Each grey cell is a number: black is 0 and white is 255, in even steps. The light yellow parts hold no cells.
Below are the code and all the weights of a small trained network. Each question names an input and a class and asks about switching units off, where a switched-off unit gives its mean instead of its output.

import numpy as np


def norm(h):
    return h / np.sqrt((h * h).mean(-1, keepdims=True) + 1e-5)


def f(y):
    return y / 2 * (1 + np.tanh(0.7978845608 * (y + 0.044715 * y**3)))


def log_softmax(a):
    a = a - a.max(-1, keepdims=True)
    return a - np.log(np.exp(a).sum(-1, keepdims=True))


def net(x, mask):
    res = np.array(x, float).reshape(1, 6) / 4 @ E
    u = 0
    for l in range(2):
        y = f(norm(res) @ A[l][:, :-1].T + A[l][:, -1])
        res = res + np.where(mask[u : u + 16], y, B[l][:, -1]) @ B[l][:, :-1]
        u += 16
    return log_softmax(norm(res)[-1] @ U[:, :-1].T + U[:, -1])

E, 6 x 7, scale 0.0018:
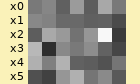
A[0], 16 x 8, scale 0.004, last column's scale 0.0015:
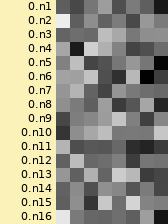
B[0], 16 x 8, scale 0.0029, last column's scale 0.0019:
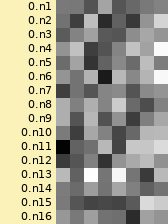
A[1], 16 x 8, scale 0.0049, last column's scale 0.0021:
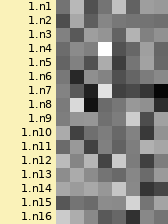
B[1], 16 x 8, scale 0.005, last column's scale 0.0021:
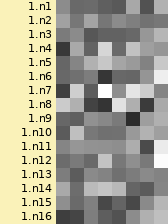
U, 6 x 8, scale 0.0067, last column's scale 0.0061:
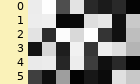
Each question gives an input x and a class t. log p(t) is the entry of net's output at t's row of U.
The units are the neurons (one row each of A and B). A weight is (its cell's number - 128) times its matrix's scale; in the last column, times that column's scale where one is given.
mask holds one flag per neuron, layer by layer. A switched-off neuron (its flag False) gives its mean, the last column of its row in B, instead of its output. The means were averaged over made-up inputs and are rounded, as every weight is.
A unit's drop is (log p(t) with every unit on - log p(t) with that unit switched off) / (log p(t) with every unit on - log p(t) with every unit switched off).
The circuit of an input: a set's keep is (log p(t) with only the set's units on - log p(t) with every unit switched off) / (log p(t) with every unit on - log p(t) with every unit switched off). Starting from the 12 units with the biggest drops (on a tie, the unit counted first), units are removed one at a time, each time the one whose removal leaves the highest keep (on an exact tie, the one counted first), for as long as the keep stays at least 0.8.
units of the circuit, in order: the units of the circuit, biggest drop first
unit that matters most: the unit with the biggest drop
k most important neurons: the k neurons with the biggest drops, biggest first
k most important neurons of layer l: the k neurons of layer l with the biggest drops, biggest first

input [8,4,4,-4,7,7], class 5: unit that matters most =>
0.n6
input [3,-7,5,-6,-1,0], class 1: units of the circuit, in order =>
1.n8, 0.n11, 1.n16
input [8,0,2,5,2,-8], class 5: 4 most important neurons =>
0.n4, 0.n2, 0.n16, 1.n16
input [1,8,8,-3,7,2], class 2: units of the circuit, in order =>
0.n13, 1.n14, 0.n4
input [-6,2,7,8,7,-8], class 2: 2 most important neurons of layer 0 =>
0.n13, 0.n15
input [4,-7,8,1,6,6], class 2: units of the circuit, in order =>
0.n13, 1.n14
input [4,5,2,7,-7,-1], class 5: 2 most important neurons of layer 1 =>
1.n15, 1.n4
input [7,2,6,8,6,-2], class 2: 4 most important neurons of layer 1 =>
1.n14, 1.n12, 1.n6, 1.n16
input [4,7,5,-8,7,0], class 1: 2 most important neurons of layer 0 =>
0.n2, 0.n5
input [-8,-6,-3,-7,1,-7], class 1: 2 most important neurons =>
0.n13, 0.n9
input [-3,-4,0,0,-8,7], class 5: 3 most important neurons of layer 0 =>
0.n9, 0.n3, 0.n11
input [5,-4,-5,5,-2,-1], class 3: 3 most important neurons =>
0.n6, 0.n13, 0.n9
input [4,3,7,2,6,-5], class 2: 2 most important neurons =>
0.n13, 1.n14
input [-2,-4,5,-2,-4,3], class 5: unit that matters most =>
0.n15
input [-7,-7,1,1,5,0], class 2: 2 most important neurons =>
0.n15, 0.n13
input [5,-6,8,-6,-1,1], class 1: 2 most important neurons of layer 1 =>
1.n8, 1.n16
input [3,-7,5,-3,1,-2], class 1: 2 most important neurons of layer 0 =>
0.n2, 0.n15
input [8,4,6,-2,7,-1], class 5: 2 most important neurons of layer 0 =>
0.n4, 0.n6
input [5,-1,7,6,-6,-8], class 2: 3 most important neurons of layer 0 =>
0.n13, 0.n4, 0.n11
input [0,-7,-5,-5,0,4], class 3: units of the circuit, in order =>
1.n4
